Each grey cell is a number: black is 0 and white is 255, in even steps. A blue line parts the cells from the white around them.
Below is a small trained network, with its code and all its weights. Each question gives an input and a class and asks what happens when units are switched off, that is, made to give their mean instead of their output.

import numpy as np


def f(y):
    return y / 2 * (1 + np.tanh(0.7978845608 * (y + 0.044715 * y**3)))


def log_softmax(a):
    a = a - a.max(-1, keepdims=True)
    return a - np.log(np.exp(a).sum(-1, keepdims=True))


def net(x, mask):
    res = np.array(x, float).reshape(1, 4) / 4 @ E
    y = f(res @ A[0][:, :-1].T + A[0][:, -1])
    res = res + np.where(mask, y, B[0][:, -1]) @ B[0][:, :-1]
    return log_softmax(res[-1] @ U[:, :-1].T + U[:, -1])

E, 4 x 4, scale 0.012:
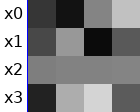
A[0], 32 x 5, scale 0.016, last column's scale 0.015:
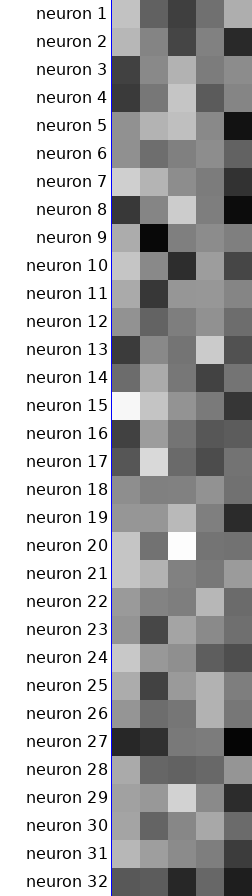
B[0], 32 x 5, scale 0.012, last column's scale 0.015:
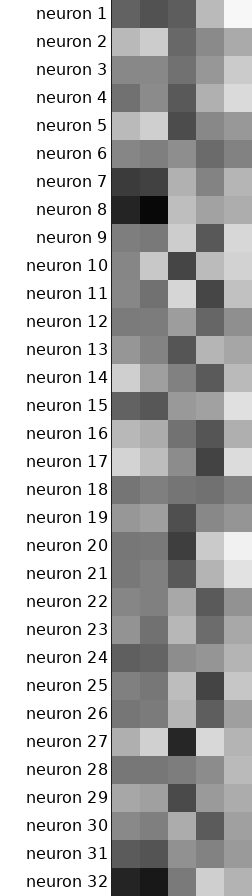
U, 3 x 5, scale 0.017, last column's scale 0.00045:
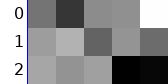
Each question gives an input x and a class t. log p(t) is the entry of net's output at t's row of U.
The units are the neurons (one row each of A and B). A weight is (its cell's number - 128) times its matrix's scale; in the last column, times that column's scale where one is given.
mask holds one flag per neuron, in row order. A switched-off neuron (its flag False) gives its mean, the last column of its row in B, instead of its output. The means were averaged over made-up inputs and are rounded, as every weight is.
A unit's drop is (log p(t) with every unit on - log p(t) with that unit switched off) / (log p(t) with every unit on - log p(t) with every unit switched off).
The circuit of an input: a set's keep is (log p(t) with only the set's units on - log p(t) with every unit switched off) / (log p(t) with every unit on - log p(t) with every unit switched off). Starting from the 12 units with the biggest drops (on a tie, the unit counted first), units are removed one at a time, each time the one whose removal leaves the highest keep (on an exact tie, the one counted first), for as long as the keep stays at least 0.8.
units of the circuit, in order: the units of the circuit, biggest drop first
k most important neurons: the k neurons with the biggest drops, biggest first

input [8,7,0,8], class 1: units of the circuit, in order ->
[neuron 27]
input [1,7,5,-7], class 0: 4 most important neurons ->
[neuron 32; neuron 1; neuron 17; neuron 27]
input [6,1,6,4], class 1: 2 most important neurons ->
[neuron 27; neuron 32]
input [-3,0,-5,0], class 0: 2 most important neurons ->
[neuron 10; neuron 27]
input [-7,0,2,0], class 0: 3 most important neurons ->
[neuron 7; neuron 15; neuron 27]
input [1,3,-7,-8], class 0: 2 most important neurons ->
[neuron 32; neuron 1]
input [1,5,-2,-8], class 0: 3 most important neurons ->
[neuron 32; neuron 1; neuron 17]
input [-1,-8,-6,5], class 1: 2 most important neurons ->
[neuron 5; neuron 29]
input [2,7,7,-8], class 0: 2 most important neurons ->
[neuron 32; neuron 1]
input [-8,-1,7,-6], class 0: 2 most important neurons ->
[neuron 7; neuron 15]
